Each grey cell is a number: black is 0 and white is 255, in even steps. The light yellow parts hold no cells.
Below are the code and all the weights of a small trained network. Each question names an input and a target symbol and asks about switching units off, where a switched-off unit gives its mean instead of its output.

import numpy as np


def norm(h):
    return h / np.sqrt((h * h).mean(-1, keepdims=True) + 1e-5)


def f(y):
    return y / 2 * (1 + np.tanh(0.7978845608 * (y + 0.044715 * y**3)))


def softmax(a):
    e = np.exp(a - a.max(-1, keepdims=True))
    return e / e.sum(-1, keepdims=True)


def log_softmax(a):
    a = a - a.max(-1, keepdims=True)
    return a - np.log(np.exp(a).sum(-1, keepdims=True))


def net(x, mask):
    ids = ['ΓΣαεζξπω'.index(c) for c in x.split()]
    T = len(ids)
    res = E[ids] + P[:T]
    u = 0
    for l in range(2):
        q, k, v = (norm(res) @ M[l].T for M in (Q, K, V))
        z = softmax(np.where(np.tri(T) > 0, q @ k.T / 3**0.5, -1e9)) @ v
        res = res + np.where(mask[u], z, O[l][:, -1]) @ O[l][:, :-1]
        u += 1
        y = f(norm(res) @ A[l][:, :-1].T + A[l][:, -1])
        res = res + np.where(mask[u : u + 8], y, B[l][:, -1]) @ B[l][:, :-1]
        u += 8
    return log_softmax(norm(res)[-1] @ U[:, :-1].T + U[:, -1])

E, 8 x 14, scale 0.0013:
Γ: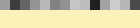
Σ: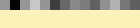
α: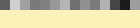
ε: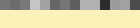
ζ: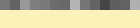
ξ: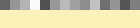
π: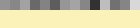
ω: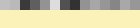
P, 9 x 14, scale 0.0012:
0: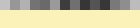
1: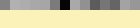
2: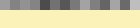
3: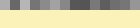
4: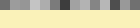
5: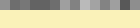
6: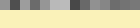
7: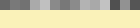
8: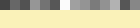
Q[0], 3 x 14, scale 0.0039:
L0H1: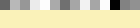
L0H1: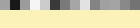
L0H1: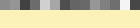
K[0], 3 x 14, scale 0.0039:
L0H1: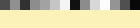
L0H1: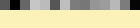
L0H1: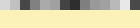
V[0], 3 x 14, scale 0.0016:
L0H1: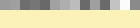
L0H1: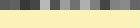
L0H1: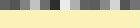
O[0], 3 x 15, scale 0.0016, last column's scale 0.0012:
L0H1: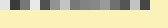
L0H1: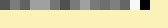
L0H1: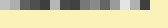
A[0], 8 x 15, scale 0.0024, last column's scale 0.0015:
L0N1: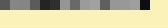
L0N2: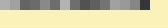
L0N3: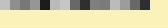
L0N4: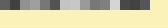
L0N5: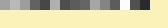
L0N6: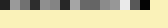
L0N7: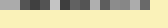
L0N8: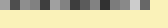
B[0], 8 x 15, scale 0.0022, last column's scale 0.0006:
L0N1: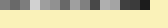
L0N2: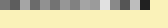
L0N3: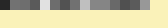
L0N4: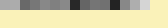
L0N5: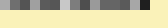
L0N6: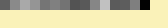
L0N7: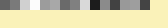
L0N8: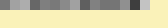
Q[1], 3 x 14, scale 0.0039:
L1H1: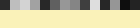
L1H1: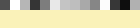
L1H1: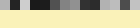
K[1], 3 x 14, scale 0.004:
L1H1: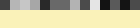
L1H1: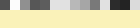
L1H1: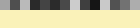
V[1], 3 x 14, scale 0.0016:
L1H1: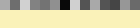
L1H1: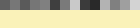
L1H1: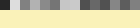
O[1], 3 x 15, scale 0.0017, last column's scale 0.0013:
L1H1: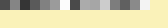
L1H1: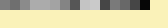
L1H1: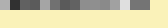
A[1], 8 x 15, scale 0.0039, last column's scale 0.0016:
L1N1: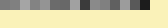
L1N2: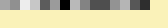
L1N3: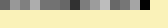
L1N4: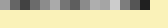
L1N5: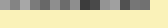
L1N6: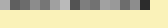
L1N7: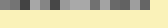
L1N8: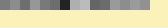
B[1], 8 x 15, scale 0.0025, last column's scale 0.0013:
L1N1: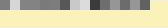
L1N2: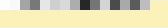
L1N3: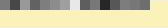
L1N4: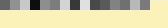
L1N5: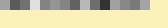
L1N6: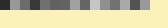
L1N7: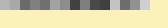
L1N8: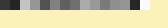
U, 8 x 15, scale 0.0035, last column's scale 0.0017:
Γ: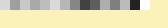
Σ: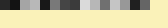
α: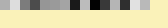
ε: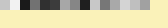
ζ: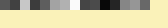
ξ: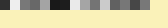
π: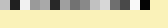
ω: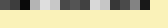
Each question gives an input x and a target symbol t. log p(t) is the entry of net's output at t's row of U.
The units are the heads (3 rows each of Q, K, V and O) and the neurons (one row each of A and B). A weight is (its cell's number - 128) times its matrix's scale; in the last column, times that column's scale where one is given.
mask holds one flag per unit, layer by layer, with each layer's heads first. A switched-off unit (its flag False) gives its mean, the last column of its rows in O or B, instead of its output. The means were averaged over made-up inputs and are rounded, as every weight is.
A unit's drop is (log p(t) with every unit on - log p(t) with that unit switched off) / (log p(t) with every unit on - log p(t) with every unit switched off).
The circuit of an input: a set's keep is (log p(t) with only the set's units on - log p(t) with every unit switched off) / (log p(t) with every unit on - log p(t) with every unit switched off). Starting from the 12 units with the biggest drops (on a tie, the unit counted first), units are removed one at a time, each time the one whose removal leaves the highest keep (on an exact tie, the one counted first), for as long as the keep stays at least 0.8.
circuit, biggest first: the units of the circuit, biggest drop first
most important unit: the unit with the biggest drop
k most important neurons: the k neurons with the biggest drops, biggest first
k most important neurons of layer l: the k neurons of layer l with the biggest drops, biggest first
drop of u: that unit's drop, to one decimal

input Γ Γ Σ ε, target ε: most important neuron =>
(L1N8)
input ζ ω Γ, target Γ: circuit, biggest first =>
(L1N2, L1H1)
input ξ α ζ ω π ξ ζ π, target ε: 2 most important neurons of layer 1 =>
(L1N8, L1N7)
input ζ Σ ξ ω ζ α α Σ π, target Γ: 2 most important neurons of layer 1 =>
(L1N2, L1N8)
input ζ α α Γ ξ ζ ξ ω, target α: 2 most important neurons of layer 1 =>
(L1N4, L1N7)
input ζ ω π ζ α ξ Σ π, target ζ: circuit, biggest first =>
(L0H1, L1N3, L0N6, L1H1)
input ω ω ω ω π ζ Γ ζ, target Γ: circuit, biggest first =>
(L0H1, L1N2, L1H1)
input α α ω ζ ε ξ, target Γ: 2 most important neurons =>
(L0N1, L0N3)
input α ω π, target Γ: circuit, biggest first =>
(L1H1, L1N2, L0N1)
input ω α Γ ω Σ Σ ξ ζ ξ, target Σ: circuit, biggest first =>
(L0H1, L1H1, L0N3, L1N8)
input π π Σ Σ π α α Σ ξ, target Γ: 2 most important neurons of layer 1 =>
(L1N2, L1N8)
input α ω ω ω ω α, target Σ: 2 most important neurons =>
(L1N2, L0N8)
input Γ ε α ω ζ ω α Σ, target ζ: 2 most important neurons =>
(L1N3, L0N6)
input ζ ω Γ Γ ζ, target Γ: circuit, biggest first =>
(L1N2)
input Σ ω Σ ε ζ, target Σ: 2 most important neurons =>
(L1N8, L0N5)
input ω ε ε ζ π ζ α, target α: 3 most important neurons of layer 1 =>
(L1N8, L1N2, L1N5)
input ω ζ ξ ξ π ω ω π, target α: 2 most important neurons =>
(L1N7, L1N2)
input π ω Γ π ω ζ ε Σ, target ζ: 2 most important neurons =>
(L1N3, L0N4)
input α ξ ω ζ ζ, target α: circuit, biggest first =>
(L1N7, L1H1)
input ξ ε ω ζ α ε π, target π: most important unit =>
L1N8
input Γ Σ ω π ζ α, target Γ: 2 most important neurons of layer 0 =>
(L0N3, L0N1)
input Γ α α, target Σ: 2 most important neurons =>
(L1N2, L1N7)
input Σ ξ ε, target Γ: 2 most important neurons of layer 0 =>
(L0N1, L0N7)
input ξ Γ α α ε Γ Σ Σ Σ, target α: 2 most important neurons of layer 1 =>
(L1N7, L1N8)
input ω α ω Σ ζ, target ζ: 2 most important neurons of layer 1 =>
(L1N3, L1N6)
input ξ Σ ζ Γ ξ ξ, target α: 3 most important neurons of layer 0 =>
(L0N3, L0N1, L0N5)
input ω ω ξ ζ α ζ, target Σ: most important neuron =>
(L0N7)
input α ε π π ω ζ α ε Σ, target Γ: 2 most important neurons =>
(L1N2, L0N4)
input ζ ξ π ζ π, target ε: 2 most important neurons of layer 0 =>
(L0N3, L0N7)
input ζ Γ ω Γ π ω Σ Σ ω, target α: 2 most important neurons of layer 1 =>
(L1N7, L1N4)
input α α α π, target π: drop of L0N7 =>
-0.1
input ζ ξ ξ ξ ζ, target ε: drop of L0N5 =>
0.2
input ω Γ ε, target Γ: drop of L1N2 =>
1.1
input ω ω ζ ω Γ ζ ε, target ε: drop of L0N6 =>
0.0
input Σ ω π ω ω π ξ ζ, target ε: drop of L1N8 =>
0.1
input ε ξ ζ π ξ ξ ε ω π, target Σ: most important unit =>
L0H1
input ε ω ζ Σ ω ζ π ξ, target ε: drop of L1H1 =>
0.2
